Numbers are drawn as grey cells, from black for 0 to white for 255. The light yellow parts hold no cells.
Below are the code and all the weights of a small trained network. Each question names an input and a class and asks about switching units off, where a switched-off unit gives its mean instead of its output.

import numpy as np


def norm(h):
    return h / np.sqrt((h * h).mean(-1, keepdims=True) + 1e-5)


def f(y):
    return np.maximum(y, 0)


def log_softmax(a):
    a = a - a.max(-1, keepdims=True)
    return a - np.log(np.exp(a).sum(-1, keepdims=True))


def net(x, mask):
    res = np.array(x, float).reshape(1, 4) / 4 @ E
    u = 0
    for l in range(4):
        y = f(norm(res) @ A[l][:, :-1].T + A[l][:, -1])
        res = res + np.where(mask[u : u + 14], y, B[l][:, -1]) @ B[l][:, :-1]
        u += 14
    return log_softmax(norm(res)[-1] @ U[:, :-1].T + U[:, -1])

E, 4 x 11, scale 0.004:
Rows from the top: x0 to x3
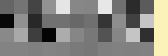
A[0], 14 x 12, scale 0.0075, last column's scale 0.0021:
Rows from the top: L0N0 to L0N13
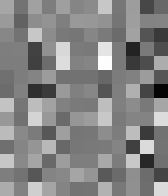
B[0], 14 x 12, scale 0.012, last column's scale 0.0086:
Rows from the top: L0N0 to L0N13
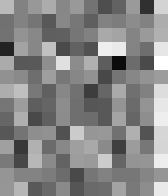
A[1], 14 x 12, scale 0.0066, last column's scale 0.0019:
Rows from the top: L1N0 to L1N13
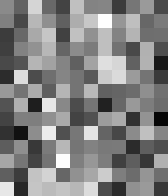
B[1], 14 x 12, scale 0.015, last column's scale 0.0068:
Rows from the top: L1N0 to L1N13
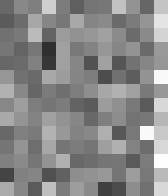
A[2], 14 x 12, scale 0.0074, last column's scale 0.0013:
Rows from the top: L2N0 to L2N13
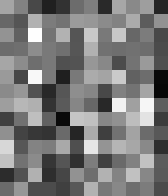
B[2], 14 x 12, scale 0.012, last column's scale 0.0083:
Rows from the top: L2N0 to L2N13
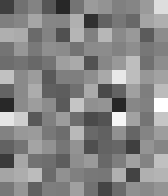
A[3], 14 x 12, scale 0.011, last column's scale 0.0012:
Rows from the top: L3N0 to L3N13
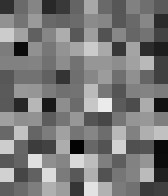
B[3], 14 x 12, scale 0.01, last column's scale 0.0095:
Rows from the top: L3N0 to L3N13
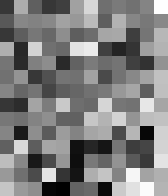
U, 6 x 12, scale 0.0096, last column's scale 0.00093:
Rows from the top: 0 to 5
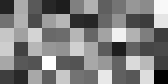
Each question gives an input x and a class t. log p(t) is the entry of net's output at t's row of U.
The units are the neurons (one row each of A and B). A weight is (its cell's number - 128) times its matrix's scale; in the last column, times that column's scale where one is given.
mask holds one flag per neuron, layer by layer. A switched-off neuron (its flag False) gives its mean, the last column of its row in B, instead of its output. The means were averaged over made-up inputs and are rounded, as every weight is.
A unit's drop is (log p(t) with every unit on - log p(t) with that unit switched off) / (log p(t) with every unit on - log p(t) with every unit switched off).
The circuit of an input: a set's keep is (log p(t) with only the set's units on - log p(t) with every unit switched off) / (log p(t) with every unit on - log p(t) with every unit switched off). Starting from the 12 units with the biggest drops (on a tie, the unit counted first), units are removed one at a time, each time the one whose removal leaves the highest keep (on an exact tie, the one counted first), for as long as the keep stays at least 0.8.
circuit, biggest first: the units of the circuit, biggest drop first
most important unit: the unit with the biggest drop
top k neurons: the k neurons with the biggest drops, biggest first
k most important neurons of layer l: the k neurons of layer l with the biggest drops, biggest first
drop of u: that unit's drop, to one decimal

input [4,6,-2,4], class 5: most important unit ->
L0N3
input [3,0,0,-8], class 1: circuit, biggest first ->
[L0N4; L0N3]
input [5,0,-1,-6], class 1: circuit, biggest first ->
[L0N4; L0N3]
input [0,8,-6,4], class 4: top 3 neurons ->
[L0N10; L0N3; L1N13]
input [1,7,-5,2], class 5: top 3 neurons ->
[L0N4; L0N0; L1N9]
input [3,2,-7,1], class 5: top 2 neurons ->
[L0N3; L0N10]
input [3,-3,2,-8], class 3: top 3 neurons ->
[L0N4; L0N11; L0N0]
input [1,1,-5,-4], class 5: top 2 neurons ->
[L0N10; L0N6]
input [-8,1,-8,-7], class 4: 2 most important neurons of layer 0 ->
[L0N10; L0N6]
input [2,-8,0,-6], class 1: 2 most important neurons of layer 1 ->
[L1N11; L1N1]
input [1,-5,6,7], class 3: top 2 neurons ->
[L0N3; L0N0]
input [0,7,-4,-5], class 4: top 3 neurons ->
[L0N10; L0N3; L1N13]
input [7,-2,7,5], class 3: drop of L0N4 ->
0.7
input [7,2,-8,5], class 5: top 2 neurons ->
[L0N3; L0N10]
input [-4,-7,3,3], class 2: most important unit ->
L0N11
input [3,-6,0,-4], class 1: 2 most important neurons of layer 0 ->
[L0N7; L0N8]
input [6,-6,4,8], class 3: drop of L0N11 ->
0.1
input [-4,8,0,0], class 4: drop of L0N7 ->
1.0
